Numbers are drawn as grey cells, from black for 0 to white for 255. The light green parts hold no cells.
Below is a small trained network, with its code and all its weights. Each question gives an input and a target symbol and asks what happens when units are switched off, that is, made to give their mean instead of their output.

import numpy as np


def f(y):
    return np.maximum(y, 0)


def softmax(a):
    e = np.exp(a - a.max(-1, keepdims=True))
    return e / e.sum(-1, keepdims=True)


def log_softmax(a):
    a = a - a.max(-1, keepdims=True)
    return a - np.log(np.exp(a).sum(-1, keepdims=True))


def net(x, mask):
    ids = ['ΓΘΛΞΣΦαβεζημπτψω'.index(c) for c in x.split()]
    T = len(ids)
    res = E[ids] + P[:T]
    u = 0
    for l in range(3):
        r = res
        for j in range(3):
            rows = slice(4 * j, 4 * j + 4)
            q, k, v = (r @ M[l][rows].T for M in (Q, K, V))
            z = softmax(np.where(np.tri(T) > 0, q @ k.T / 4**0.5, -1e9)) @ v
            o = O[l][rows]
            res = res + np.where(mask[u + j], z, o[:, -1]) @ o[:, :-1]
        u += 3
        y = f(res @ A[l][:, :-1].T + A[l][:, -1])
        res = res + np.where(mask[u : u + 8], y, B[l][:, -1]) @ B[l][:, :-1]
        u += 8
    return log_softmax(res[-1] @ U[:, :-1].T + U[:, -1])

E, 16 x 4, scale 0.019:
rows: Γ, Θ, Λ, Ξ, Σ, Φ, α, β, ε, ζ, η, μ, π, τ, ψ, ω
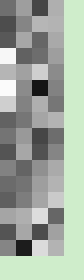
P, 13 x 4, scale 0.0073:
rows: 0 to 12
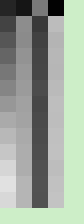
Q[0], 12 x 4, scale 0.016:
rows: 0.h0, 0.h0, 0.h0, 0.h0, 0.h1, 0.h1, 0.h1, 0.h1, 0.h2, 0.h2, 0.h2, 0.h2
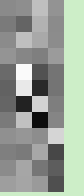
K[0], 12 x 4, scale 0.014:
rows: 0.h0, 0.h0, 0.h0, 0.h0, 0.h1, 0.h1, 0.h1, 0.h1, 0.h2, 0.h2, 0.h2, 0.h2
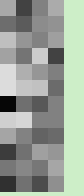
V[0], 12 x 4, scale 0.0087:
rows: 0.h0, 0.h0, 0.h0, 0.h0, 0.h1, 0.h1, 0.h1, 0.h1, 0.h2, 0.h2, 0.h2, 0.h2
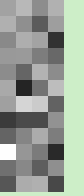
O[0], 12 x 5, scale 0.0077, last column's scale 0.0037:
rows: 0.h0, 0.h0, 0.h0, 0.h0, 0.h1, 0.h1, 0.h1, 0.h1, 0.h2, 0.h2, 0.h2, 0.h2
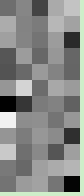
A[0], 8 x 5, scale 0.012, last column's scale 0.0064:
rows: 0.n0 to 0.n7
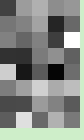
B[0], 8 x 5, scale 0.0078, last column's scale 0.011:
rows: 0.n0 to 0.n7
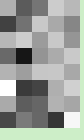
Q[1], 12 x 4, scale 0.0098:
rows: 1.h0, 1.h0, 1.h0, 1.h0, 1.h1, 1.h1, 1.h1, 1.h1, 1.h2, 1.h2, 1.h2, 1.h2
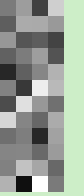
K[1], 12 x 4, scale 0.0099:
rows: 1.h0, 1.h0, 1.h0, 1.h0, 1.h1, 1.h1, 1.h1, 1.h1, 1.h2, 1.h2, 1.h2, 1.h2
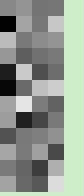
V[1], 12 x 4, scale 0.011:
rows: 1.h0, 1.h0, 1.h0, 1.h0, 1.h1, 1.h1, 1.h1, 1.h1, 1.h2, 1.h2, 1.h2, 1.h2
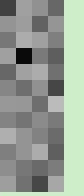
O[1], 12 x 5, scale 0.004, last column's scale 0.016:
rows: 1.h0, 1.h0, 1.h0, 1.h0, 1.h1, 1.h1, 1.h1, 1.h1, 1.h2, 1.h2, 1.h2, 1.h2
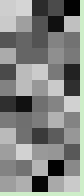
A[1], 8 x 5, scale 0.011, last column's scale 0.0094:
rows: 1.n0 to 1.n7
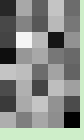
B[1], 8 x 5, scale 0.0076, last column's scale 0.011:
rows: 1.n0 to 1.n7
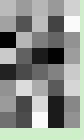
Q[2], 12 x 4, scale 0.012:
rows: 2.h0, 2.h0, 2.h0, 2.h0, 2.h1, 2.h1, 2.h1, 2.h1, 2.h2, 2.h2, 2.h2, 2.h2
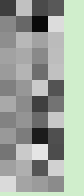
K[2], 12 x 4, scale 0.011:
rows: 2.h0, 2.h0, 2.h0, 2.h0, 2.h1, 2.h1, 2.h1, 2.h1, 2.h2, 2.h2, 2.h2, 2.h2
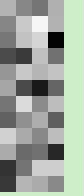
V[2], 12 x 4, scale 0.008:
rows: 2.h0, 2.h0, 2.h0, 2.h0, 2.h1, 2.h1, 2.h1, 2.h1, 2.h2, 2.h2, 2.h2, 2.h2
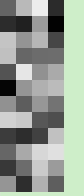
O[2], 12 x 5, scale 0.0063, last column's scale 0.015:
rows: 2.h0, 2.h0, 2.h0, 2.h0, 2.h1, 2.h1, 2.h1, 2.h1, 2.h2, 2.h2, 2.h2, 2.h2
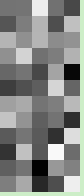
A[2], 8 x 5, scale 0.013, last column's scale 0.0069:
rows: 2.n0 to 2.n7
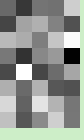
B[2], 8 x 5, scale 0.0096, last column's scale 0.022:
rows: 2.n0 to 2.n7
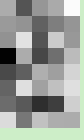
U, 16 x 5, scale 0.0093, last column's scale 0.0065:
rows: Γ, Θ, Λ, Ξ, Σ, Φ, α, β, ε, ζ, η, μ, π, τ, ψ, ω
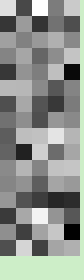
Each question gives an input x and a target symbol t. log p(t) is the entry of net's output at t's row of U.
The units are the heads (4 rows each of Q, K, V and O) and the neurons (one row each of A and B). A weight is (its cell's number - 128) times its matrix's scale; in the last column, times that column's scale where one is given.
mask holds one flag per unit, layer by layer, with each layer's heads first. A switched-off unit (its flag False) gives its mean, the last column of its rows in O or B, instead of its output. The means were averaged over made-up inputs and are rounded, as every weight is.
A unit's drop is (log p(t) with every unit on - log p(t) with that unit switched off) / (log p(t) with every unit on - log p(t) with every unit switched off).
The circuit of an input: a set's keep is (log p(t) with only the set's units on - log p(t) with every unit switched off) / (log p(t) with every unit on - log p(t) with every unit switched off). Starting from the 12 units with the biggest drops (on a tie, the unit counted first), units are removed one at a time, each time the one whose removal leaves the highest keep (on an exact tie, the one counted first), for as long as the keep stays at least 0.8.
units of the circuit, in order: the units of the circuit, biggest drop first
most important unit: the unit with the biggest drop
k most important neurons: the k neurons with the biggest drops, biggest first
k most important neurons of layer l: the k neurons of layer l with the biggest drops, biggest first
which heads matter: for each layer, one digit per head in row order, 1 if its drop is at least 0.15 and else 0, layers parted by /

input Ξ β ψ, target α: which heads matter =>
011 / 000 / 110
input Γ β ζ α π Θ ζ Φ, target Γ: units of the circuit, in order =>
(0.h2; 0.n4)
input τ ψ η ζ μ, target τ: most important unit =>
0.n1
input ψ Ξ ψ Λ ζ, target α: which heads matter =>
011 / 010 / 101
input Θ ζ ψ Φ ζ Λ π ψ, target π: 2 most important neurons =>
(0.n4; 1.n4)
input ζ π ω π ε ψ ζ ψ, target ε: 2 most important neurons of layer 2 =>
(2.n4; 2.n6)
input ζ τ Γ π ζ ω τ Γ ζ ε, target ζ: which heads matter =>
010 / 000 / 000
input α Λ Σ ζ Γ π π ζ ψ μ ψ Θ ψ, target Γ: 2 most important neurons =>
(0.n3; 2.n3)
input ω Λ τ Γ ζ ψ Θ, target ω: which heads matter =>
110 / 000 / 001
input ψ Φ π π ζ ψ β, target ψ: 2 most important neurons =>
(0.n5; 2.n7)
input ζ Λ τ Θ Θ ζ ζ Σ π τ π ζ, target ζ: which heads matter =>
010 / 000 / 000
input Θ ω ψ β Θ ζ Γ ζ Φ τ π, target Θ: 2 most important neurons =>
(0.n1; 0.n3)
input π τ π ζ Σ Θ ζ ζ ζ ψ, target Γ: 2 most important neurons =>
(1.n1; 0.n3)
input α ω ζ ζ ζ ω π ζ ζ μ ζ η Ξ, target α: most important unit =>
1.n6
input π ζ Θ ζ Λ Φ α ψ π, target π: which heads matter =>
101 / 000 / 001
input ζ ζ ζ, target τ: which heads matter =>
011 / 000 / 000
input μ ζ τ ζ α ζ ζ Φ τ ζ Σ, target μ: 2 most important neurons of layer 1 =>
(1.n1; 1.n3)
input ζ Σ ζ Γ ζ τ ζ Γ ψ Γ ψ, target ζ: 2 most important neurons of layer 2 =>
(2.n0; 2.n3)
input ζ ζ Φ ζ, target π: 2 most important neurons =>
(1.n4; 1.n1)
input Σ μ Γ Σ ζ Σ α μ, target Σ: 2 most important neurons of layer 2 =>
(2.n4; 2.n6)
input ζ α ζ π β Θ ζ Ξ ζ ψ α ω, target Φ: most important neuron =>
(2.n5)
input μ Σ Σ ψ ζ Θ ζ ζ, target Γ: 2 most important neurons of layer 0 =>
(0.n3; 0.n5)
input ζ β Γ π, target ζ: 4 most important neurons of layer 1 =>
(1.n6; 1.n3; 1.n2; 1.n0)
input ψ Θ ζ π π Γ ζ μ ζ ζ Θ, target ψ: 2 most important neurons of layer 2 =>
(2.n7; 2.n3)
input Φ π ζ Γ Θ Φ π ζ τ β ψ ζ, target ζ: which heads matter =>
010 / 100 / 000
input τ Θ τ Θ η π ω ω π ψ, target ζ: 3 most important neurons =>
(0.n6; 0.n3; 0.n0)
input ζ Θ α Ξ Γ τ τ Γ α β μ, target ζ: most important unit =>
0.n5
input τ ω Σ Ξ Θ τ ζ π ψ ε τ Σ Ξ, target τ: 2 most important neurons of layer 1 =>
(1.n6; 1.n3)
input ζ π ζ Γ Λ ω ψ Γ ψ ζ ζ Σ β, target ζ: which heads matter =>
111 / 011 / 110
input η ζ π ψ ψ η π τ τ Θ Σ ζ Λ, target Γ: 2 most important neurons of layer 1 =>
(1.n5; 1.n1)
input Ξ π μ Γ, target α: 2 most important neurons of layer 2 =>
(2.n0; 2.n7)
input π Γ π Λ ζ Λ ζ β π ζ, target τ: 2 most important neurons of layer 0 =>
(0.n7; 0.n5)
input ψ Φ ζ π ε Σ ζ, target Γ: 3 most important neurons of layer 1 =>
(1.n4; 1.n5; 1.n0)
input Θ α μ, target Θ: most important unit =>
2.h2
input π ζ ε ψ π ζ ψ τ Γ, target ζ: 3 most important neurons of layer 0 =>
(0.n3; 0.n6; 0.n0)
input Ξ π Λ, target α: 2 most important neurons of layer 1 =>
(1.n4; 1.n5)
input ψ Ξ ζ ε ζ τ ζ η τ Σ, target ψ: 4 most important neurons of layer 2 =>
(2.n7; 2.n3; 2.n5; 2.n0)
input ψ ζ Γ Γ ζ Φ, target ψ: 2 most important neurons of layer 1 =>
(1.n2; 1.n4)
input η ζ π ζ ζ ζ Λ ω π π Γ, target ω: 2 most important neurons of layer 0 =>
(0.n7; 0.n3)
